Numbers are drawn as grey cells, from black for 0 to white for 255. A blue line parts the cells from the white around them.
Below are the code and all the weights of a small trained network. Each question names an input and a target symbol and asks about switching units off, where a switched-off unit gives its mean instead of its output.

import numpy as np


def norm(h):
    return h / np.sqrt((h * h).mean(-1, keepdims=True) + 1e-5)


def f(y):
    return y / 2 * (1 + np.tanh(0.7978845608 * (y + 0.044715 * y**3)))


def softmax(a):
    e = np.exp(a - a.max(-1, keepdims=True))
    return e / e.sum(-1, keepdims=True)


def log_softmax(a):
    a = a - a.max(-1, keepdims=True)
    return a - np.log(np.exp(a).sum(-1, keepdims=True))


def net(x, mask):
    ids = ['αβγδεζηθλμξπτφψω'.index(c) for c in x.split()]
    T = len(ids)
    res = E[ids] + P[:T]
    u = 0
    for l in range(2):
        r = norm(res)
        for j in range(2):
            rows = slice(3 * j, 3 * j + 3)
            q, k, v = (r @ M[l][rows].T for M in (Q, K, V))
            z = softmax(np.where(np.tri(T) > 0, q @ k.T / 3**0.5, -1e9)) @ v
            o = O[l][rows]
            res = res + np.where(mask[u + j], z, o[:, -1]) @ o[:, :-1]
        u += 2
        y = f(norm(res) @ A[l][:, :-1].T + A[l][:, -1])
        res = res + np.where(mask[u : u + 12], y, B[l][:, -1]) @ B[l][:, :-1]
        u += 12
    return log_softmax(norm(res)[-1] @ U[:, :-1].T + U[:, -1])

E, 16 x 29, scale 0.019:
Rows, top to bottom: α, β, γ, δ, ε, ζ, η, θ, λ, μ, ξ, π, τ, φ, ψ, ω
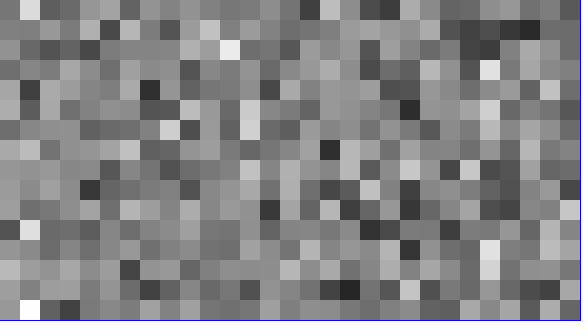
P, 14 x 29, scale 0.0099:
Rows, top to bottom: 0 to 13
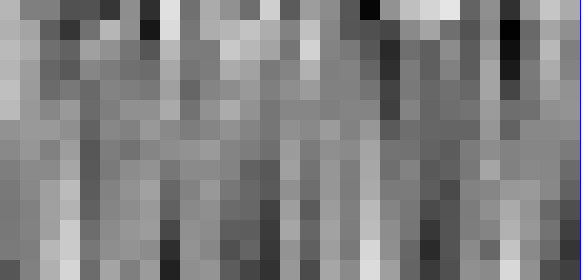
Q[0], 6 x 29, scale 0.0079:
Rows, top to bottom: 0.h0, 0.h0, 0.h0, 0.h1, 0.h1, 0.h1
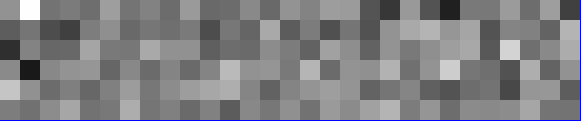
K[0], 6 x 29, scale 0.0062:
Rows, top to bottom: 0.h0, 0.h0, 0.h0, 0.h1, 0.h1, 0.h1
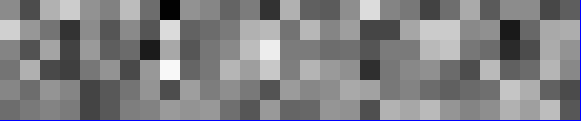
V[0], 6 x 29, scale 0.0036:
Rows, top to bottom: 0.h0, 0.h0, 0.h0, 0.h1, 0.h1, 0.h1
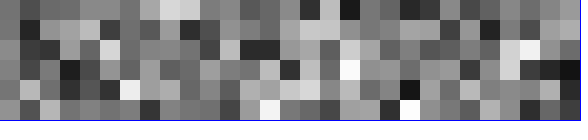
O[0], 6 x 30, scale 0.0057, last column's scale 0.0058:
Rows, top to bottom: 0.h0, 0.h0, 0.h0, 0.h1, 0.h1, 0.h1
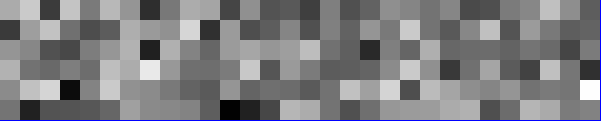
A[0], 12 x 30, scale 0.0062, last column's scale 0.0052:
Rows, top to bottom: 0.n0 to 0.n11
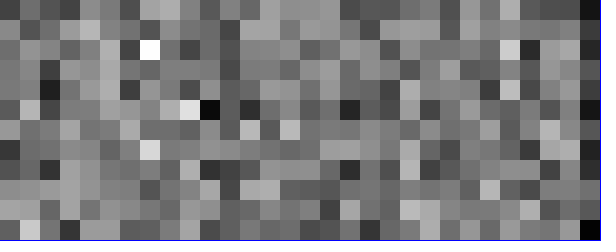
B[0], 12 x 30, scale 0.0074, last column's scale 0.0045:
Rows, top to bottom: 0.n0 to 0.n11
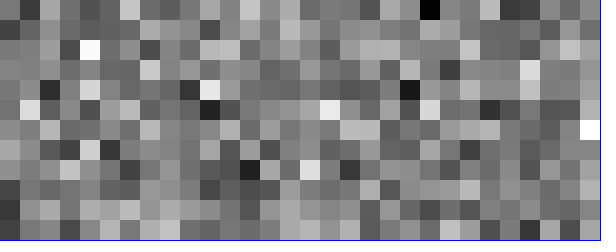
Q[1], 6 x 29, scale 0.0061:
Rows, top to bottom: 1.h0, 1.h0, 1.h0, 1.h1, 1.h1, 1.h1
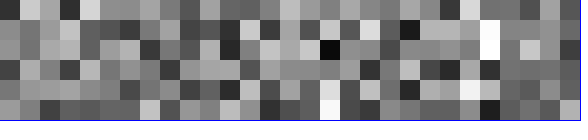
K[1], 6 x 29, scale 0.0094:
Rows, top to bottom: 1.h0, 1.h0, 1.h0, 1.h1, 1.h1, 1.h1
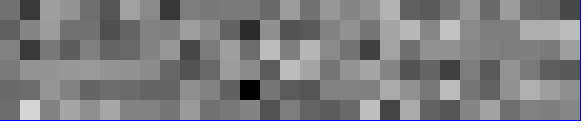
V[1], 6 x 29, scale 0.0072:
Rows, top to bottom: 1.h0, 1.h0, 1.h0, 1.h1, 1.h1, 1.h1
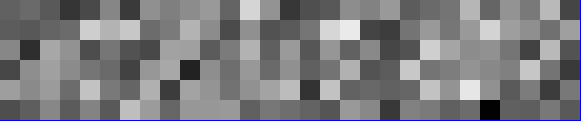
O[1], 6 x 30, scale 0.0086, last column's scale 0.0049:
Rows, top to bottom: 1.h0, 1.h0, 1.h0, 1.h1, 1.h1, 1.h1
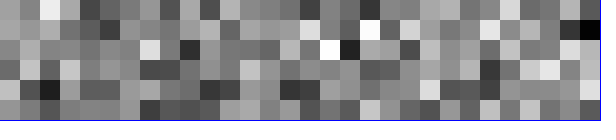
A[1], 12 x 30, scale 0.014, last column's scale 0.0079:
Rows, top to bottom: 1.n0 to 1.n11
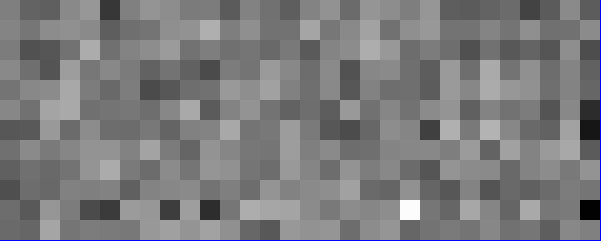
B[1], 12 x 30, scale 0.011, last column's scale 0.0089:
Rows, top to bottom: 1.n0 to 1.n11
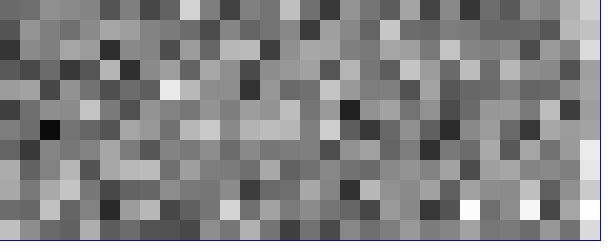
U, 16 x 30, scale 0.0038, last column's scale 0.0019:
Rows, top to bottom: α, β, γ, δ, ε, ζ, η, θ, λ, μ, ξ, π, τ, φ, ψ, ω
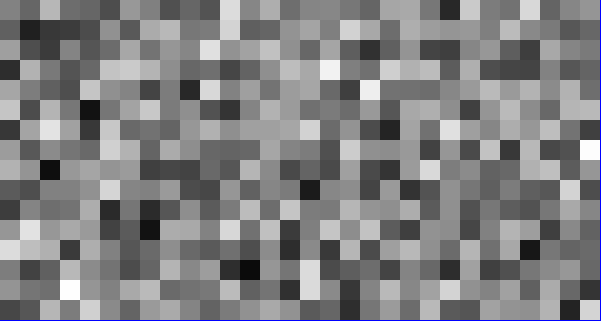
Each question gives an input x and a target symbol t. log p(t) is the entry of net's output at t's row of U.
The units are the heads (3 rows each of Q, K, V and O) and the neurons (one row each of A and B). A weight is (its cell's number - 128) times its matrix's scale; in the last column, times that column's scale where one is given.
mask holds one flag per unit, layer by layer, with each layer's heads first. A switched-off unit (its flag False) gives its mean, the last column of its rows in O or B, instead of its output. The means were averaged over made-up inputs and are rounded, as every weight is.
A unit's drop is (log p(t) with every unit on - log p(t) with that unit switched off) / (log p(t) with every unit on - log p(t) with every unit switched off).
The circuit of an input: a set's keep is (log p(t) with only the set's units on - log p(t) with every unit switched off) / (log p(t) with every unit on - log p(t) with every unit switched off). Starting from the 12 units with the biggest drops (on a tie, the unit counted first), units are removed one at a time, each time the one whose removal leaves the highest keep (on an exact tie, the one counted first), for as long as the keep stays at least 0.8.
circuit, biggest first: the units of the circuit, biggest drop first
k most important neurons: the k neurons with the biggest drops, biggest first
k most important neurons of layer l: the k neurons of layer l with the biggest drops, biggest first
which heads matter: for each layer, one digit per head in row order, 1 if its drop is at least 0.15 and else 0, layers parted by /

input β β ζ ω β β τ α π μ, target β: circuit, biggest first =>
1.h1, 1.n3
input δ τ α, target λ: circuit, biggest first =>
0.n4, 1.h1
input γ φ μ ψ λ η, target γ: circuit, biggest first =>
1.h1, 1.n6
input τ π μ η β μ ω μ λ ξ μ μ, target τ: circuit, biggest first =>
1.h1, 1.n11
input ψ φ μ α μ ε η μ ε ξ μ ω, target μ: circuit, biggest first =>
1.h0
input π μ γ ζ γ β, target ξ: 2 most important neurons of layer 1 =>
1.n0, 1.n2
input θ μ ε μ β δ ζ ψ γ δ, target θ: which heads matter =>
00 / 10
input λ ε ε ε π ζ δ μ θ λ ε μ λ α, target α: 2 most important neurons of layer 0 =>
0.n0, 0.n6
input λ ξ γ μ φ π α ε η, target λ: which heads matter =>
01 / 01
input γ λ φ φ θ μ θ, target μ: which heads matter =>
10 / 10
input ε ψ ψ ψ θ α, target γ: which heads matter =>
10 / 00
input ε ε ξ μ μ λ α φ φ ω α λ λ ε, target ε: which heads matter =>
00 / 10
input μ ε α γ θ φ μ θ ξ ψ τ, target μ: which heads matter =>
00 / 10
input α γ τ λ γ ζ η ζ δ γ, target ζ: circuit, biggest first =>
1.h0, 1.h1, 0.h1
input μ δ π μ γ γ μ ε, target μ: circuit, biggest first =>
1.h0
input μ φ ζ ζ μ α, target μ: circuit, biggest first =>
1.h0, 1.n7
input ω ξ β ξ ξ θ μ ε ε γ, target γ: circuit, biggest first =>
0.h1, 1.h1, 1.n6
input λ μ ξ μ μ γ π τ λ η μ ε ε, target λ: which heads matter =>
01 / 01
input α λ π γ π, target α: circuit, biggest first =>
0.h0, 1.n10, 1.h1
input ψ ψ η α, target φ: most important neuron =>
0.n8
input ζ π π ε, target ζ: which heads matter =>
00 / 11
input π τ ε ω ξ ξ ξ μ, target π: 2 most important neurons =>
1.n4, 0.n11
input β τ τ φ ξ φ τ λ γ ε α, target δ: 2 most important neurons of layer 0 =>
0.n5, 0.n11
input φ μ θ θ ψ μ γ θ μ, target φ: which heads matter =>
00 / 01
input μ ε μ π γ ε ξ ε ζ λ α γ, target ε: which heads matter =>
10 / 10
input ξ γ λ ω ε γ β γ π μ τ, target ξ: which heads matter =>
00 / 01
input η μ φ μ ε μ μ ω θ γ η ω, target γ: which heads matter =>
10 / 00
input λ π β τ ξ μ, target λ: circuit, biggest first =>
1.h1
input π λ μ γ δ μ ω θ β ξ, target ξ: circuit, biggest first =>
0.h0, 1.h1, 1.n2, 1.n0
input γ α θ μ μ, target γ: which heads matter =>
00 / 01
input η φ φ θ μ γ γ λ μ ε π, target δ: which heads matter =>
10 / 00
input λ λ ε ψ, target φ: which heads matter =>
00 / 00
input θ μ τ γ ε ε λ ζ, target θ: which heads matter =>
00 / 10
